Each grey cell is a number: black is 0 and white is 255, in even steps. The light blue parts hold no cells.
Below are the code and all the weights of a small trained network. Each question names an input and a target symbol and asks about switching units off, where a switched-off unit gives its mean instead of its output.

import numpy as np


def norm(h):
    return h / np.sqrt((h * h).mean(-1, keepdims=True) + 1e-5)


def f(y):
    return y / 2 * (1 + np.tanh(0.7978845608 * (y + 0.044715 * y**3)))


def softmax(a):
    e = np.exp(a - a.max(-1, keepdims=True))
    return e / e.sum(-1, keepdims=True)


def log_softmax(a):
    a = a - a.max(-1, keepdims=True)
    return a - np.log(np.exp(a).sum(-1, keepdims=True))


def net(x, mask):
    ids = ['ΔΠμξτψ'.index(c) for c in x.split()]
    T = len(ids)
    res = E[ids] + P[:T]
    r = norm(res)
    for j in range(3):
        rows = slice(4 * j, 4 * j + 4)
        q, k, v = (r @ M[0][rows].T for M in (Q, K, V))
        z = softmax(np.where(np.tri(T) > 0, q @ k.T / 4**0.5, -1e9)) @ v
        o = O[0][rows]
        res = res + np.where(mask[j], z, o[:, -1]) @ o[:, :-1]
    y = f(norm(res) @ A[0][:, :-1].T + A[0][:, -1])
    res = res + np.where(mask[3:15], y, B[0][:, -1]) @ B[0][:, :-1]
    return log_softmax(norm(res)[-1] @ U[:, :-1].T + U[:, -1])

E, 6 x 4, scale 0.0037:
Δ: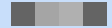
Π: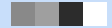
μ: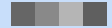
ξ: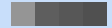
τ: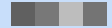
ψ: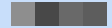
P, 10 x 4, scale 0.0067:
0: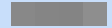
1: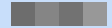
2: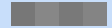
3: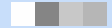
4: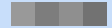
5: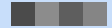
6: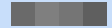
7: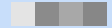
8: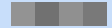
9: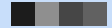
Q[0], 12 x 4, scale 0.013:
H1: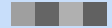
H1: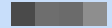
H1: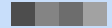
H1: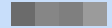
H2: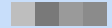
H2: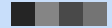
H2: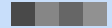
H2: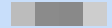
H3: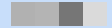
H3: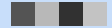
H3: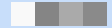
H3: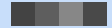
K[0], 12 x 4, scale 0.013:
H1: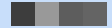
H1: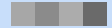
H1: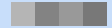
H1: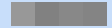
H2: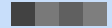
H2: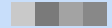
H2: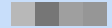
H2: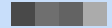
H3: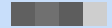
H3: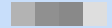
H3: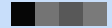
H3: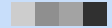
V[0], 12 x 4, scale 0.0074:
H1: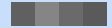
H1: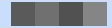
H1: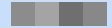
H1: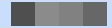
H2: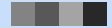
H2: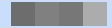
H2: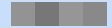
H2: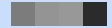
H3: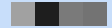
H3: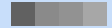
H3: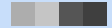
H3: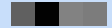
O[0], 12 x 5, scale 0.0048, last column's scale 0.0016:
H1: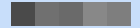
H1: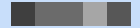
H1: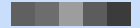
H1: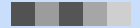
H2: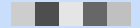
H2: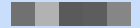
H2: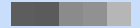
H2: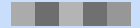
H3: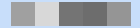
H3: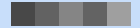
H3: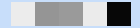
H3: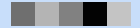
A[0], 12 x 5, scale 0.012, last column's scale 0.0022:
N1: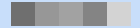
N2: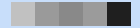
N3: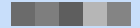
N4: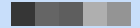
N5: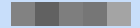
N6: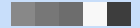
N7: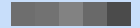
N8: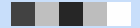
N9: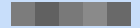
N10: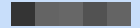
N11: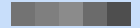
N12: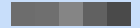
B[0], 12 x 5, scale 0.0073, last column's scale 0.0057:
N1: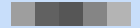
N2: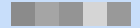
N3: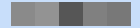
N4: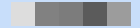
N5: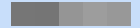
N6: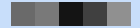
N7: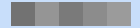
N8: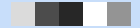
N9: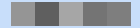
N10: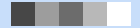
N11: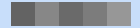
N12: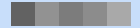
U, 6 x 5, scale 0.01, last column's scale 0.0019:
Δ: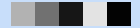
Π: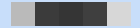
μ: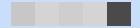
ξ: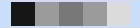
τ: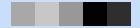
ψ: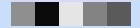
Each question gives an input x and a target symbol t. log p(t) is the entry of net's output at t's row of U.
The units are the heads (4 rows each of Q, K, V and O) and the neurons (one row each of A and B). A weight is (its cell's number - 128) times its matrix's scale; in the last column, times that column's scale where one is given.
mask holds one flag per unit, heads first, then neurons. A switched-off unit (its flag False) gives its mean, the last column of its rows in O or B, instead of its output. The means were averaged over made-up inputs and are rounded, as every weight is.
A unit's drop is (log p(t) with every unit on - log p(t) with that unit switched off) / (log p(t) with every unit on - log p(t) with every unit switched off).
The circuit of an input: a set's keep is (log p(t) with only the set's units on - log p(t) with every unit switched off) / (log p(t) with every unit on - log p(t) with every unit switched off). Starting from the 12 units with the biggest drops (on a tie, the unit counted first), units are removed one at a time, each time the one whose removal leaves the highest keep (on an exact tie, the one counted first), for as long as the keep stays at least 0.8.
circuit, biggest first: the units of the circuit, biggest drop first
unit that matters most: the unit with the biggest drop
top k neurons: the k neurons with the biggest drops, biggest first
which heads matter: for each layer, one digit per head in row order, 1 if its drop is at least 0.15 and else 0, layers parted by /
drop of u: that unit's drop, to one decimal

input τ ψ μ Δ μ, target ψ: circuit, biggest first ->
H3, N10
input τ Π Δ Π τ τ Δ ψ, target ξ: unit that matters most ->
H3
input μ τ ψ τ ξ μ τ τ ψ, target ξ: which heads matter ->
100
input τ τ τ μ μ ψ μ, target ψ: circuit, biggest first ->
H2, H3, N10
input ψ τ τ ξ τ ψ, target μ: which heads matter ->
101
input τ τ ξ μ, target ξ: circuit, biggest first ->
H3, H2
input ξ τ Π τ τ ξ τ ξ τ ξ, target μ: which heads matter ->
111
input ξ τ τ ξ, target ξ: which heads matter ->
001
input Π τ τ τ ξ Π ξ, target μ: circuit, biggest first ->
H3, N2
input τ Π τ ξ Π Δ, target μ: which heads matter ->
101
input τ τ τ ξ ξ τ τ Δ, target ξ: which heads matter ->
101
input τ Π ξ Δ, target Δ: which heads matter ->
010
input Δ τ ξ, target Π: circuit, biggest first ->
H3, N6, N10
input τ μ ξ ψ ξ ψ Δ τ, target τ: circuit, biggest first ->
H3, N10
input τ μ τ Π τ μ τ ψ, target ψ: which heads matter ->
001
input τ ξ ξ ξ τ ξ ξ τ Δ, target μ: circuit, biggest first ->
H3
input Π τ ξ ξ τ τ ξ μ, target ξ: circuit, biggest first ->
H3, H1
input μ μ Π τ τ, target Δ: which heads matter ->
110
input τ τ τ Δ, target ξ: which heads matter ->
001
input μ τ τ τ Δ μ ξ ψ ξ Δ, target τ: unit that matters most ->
H1
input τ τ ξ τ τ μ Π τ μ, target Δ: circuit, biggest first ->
H1, H2, N8
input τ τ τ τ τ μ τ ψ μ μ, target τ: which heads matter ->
111
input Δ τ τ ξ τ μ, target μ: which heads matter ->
101
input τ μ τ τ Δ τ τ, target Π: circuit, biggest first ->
H3, N6, N10
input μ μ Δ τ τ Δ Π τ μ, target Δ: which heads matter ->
110
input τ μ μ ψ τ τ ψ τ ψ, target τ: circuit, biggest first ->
H3, N8
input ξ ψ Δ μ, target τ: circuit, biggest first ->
H3
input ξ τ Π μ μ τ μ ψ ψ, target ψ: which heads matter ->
011
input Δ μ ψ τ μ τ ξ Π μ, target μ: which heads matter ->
001
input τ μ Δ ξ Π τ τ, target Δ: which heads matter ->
001
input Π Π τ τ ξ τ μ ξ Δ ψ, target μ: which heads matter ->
111
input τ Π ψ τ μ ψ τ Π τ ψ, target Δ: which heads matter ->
011
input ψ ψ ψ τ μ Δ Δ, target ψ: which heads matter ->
011
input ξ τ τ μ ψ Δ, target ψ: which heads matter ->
111
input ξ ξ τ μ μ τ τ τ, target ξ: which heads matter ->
101
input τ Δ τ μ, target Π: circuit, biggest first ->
H3, N6, H2, N10
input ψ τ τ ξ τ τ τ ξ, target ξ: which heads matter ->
101
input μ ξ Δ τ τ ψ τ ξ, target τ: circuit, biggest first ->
H3, N8
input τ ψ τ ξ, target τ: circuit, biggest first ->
H3
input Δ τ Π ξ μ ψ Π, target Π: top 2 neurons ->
N6, N10
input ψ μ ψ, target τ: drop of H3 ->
1.0
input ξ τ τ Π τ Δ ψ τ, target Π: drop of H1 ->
0.8
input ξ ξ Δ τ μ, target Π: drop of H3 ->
0.9
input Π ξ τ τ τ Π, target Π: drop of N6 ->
0.3
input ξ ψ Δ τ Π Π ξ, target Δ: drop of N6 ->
0.0
